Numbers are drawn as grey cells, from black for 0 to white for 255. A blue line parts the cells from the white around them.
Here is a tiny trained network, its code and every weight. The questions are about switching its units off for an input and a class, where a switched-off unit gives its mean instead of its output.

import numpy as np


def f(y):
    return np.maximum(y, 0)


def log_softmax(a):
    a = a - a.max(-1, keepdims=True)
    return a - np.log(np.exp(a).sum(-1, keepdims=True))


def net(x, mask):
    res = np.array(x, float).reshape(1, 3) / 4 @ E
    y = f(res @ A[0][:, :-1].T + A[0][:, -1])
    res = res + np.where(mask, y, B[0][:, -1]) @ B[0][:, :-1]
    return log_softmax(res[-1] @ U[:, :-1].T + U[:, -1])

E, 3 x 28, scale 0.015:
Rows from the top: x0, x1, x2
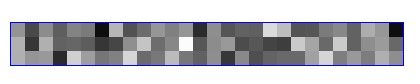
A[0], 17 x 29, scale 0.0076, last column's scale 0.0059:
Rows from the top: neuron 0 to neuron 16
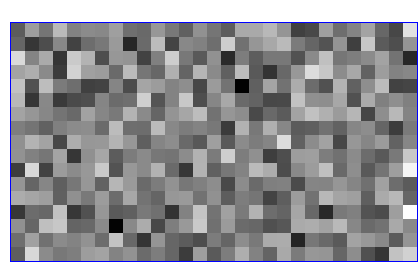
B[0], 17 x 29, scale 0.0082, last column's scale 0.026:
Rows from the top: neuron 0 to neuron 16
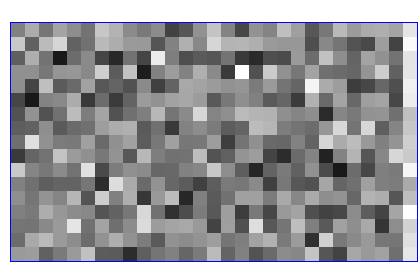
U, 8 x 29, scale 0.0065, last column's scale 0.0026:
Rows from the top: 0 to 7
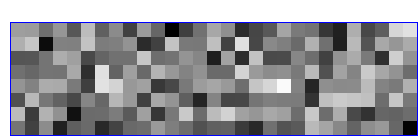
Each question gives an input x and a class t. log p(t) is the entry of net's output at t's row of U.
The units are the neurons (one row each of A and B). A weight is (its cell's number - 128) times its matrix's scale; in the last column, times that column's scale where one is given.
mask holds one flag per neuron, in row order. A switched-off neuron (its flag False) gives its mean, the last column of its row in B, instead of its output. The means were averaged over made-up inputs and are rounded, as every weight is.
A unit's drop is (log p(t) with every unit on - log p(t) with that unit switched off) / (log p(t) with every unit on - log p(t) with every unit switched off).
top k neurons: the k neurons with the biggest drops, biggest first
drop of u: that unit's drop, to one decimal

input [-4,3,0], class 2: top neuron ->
(neuron 14)
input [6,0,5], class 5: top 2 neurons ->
(neuron 8; neuron 5)
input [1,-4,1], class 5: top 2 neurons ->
(neuron 1; neuron 13)
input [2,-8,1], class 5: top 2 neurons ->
(neuron 8; neuron 1)
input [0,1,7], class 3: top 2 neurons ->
(neuron 3; neuron 10)
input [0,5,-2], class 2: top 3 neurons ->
(neuron 14; neuron 3; neuron 10)
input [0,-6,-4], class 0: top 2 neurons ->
(neuron 10; neuron 16)
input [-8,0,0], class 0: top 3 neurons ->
(neuron 10; neuron 13; neuron 16)
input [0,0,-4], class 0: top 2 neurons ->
(neuron 5; neuron 15)
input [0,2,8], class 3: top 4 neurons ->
(neuron 3; neuron 12; neuron 6; neuron 10)
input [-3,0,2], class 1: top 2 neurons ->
(neuron 5; neuron 7)
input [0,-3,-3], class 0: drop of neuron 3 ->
0.1
